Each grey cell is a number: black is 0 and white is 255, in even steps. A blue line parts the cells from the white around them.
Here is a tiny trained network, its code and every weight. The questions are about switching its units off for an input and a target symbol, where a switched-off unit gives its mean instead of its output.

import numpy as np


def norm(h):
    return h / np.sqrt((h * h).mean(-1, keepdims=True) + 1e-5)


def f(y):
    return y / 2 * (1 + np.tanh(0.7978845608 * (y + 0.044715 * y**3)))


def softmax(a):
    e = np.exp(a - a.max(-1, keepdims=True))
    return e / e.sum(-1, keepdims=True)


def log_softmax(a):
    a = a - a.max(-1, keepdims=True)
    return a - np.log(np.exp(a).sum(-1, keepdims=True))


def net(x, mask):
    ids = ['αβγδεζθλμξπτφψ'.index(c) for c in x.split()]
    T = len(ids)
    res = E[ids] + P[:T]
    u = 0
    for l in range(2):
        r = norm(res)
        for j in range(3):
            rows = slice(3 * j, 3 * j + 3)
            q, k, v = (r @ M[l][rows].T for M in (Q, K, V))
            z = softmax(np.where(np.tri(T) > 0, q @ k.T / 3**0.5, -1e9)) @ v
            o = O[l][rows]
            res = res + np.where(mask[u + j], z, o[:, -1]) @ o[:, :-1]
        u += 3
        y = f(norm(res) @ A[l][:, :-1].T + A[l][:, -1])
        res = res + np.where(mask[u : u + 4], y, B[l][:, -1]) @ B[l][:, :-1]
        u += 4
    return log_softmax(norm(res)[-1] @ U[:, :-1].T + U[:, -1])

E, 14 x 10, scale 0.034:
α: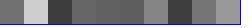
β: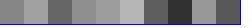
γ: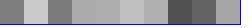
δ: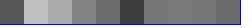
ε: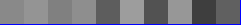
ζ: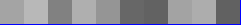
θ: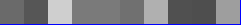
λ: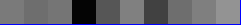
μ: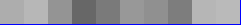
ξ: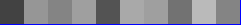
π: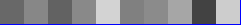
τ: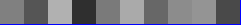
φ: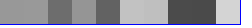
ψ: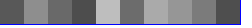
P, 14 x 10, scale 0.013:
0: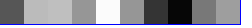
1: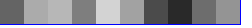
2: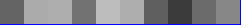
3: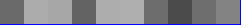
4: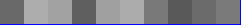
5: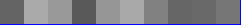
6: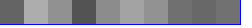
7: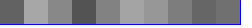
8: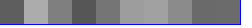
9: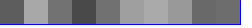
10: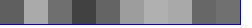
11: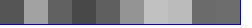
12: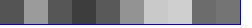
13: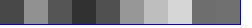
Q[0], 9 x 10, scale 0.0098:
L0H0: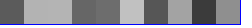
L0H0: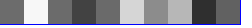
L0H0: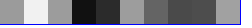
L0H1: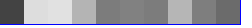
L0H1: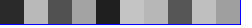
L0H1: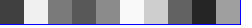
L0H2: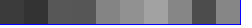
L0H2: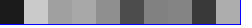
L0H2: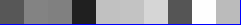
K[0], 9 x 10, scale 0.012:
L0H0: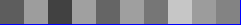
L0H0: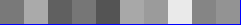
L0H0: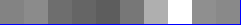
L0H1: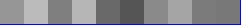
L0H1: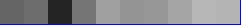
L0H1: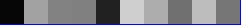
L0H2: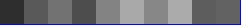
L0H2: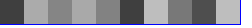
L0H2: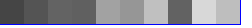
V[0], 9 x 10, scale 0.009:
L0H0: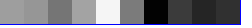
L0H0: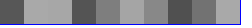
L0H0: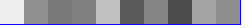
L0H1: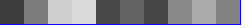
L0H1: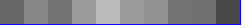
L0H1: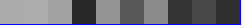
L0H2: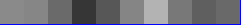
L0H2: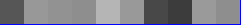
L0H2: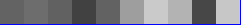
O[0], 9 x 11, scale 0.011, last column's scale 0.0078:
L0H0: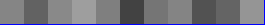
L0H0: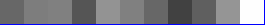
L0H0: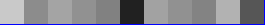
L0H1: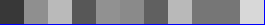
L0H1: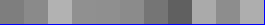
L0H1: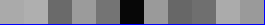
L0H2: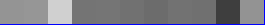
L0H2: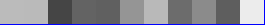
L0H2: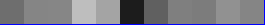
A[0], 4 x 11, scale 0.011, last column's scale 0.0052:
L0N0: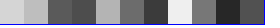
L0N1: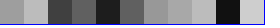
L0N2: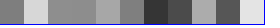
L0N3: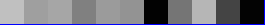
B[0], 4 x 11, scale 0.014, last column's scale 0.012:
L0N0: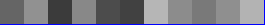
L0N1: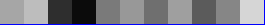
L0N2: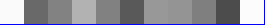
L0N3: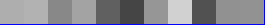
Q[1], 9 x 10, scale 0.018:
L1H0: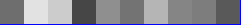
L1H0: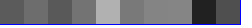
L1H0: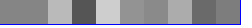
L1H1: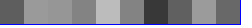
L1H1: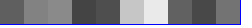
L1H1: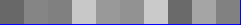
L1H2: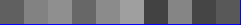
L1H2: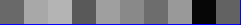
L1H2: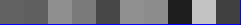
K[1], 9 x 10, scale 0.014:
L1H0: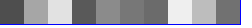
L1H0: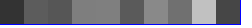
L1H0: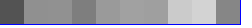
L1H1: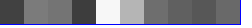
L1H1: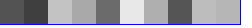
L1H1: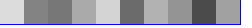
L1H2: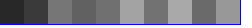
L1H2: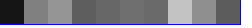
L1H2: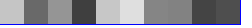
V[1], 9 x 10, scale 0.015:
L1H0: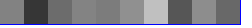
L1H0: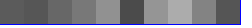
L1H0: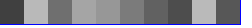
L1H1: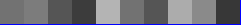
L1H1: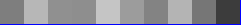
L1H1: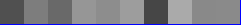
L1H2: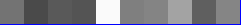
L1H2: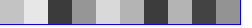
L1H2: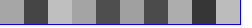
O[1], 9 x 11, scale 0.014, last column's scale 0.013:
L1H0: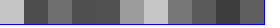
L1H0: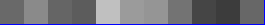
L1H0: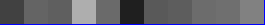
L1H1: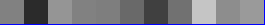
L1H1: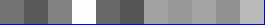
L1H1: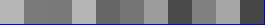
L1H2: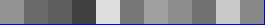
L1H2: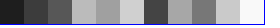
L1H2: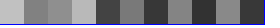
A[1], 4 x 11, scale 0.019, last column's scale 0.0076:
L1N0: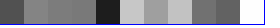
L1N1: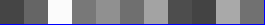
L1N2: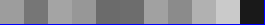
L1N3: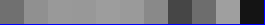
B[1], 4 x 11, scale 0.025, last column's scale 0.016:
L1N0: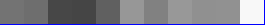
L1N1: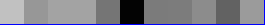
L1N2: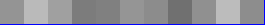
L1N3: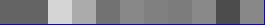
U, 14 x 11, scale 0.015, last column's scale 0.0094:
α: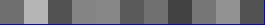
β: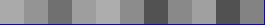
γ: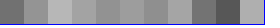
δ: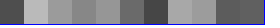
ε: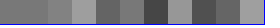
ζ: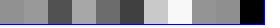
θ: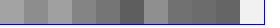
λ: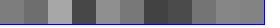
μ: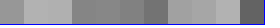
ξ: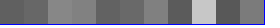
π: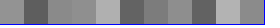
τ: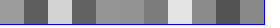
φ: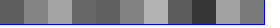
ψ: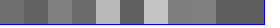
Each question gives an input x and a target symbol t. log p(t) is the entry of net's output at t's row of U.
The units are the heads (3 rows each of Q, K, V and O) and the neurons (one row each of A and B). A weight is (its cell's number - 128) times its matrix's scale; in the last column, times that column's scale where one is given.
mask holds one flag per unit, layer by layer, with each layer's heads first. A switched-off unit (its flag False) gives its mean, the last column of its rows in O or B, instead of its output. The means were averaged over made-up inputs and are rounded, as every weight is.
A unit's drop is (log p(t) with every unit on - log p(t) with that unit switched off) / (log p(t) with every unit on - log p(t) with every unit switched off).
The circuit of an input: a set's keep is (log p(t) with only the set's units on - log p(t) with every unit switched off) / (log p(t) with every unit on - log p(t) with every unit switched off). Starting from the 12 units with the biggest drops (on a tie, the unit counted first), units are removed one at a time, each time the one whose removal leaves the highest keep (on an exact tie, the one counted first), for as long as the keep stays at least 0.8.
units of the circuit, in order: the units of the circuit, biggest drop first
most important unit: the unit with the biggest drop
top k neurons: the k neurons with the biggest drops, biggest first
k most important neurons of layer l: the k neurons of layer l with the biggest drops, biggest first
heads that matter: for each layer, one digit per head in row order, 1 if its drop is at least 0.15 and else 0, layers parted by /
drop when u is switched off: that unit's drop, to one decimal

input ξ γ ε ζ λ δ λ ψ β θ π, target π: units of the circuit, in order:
L1H2; L0H2
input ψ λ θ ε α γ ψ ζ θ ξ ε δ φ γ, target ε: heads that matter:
111 / 101
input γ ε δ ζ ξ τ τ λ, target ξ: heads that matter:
010 / 011
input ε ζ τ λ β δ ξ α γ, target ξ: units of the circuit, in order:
L0H1; L1H2; L1H1
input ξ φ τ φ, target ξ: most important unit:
L0H1
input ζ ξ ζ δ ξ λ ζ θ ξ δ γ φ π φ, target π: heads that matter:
011 / 001
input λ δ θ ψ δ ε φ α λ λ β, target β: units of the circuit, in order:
L0N2; L1N0
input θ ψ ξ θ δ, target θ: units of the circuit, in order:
L1H2; L0N2; L0N1
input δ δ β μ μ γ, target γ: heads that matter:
010 / 010
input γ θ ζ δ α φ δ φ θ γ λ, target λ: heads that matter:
111 / 010
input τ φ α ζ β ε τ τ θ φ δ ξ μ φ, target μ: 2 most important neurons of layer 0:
L0N0; L0N2
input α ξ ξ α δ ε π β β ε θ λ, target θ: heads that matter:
001 / 011
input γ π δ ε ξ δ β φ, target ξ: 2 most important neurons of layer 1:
L1N3; L1N1
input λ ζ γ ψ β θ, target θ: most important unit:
L1N1
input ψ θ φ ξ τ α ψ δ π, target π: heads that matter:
000 / 001
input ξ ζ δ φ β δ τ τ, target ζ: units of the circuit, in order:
L0H1; L1H1
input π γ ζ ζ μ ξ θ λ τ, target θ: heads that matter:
010 / 001
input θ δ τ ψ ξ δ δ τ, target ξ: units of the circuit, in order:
L0H1; L1H1; L1H2
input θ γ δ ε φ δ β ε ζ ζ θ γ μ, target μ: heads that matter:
101 / 100
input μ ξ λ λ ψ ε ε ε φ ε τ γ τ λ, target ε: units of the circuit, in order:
L0H1; L1H2; L0H2
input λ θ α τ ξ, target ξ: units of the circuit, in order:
L0H1; L1H1; L1H2
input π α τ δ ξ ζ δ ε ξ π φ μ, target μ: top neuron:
L1N2
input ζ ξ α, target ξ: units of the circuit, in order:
L0H1; L1H2; L1H1
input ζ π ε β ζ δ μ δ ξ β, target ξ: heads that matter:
110 / 111
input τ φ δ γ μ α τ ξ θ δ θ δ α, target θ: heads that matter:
001 / 001
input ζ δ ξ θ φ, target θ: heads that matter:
010 / 001
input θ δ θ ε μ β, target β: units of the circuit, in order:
L0N2
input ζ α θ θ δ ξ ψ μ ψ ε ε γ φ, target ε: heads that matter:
111 / 001
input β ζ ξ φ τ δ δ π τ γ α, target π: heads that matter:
010 / 001
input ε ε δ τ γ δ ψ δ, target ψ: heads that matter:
001 / 001
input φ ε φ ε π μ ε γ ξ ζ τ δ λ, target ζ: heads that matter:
111 / 011
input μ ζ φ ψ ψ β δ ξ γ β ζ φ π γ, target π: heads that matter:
011 / 001
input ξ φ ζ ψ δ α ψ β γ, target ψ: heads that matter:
010 / 001
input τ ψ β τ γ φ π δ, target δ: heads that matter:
010 / 100
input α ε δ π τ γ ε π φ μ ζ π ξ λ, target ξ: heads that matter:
111 / 111
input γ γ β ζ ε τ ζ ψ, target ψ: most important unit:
L0H2
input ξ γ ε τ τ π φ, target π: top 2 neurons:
L0N2; L1N1
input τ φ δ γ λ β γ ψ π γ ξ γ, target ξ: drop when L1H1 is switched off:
0.1
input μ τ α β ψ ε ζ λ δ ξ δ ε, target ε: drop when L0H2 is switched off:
0.7
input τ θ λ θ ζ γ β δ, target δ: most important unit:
L1H0
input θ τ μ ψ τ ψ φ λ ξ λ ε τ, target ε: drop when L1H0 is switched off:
0.1
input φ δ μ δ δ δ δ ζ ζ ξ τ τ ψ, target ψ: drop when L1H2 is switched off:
0.5
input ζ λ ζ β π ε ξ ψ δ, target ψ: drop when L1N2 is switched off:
0.0
